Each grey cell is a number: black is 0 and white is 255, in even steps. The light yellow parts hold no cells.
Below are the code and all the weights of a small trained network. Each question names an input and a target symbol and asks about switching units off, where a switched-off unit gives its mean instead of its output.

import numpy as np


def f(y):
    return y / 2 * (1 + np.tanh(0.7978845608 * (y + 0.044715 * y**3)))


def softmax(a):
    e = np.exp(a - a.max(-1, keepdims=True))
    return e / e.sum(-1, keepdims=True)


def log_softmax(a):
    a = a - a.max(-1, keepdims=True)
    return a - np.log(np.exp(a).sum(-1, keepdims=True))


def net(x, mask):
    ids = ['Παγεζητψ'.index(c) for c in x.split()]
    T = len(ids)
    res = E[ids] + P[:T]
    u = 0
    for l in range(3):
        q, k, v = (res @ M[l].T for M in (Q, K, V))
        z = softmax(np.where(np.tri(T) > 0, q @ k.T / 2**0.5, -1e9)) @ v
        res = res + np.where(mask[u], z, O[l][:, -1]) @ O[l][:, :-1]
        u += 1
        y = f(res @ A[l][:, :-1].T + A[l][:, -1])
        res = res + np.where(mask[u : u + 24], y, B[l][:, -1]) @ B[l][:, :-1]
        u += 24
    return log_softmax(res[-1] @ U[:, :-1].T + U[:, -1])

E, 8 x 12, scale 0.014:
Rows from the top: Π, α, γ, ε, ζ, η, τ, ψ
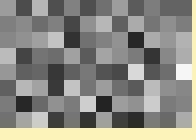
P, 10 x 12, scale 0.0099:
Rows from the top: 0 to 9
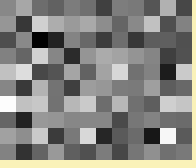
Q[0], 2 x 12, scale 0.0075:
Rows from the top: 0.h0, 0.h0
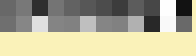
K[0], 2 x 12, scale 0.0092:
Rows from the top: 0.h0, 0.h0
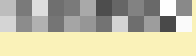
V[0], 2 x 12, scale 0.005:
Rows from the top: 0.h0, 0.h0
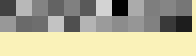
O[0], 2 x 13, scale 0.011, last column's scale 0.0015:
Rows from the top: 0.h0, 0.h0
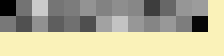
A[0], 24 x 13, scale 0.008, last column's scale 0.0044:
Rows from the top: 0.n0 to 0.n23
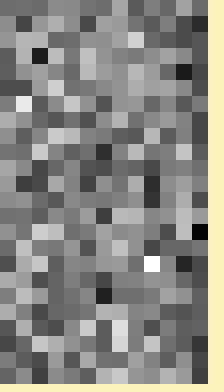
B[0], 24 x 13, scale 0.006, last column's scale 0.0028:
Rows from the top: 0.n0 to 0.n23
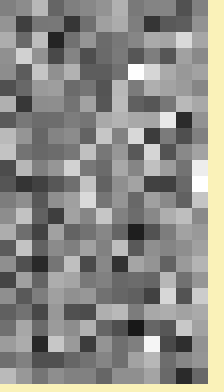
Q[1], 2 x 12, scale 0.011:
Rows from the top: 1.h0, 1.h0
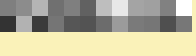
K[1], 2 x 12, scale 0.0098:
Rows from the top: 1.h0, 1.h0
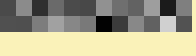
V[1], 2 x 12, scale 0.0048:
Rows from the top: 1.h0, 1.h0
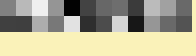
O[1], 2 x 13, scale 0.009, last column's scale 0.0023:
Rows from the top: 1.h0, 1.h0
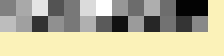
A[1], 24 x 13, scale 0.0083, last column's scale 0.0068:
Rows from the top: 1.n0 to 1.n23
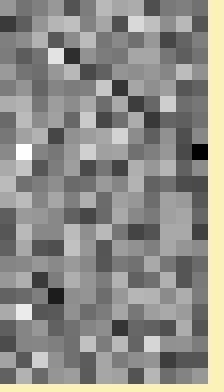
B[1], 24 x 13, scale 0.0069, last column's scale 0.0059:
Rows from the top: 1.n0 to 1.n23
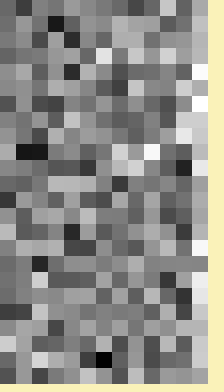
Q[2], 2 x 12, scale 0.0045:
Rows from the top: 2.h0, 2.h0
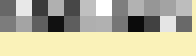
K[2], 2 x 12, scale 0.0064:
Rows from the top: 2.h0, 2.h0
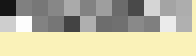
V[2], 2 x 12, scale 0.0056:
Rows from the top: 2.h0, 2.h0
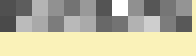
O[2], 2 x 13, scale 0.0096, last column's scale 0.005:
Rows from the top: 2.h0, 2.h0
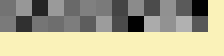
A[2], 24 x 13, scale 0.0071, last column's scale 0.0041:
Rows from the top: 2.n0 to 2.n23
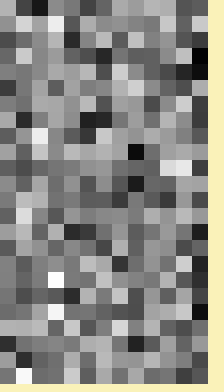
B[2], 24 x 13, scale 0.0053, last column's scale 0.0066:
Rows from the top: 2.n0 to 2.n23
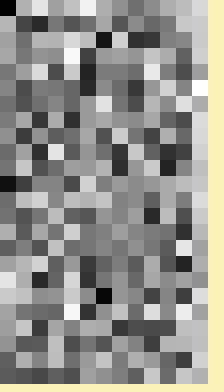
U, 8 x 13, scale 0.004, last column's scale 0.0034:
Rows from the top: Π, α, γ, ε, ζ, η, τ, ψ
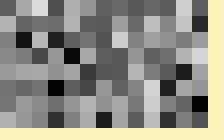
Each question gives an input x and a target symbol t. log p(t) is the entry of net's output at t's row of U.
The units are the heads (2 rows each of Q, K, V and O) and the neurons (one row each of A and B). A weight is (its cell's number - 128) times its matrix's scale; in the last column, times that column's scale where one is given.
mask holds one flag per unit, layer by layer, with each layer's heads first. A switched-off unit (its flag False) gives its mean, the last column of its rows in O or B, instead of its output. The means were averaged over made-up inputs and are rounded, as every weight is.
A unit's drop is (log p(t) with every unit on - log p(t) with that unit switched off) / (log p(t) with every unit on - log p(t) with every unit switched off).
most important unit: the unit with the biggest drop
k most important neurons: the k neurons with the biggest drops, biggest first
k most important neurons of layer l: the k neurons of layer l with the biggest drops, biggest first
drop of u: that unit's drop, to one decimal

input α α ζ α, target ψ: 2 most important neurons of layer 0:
(0.n2, 0.n4)
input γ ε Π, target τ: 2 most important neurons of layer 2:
(2.n0, 2.n22)
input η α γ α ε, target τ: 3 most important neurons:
(1.n9, 2.n0, 2.n22)
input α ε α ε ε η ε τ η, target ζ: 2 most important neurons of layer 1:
(1.n15, 1.n17)
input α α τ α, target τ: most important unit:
0.h0
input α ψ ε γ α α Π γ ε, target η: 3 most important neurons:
(1.n17, 1.n6, 1.n10)
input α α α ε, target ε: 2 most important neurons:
(1.n0, 1.n10)
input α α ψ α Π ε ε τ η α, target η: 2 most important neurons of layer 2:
(2.n10, 2.n18)
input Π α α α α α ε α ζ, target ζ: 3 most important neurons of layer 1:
(1.n10, 1.n15, 1.n4)
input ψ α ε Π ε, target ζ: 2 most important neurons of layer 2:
(2.n14, 2.n3)
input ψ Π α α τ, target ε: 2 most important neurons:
(0.n13, 1.n21)
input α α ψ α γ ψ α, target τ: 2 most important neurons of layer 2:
(2.n0, 2.n22)
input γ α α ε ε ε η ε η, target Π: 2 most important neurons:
(0.n6, 2.n12)
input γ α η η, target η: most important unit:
0.n16
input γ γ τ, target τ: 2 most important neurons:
(1.n9, 2.n0)
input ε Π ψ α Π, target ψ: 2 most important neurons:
(1.n9, 2.n18)
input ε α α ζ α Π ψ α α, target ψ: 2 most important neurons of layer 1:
(1.n9, 1.n7)
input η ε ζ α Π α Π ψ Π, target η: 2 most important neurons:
(1.n6, 1.n17)
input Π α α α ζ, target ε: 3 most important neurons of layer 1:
(1.n19, 1.n15, 1.n18)
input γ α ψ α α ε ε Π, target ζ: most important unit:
2.h0
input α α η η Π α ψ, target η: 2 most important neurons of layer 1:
(1.n6, 1.n10)
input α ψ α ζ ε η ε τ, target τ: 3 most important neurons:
(0.n21, 2.n0, 1.n3)
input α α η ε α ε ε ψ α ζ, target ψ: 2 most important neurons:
(2.n18, 0.n9)
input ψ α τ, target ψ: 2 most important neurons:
(0.n18, 1.n9)
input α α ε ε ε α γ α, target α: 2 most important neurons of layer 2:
(2.n17, 2.n2)
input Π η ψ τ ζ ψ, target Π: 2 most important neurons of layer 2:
(2.n12, 2.n11)
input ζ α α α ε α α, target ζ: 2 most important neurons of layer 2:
(2.n3, 2.n14)
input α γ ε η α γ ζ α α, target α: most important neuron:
(2.n19)
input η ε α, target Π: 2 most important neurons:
(1.n7, 2.n12)
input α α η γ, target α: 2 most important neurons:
(0.n21, 2.n19)
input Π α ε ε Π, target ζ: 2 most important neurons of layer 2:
(2.n14, 2.n3)
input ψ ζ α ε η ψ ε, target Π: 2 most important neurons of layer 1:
(1.n7, 1.n17)
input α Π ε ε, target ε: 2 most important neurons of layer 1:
(1.n22, 1.n10)
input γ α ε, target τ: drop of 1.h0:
1.1
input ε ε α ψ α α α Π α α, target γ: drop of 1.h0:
0.8
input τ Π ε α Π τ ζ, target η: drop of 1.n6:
0.2
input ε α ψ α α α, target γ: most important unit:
2.n8
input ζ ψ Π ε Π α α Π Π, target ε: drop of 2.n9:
0.3
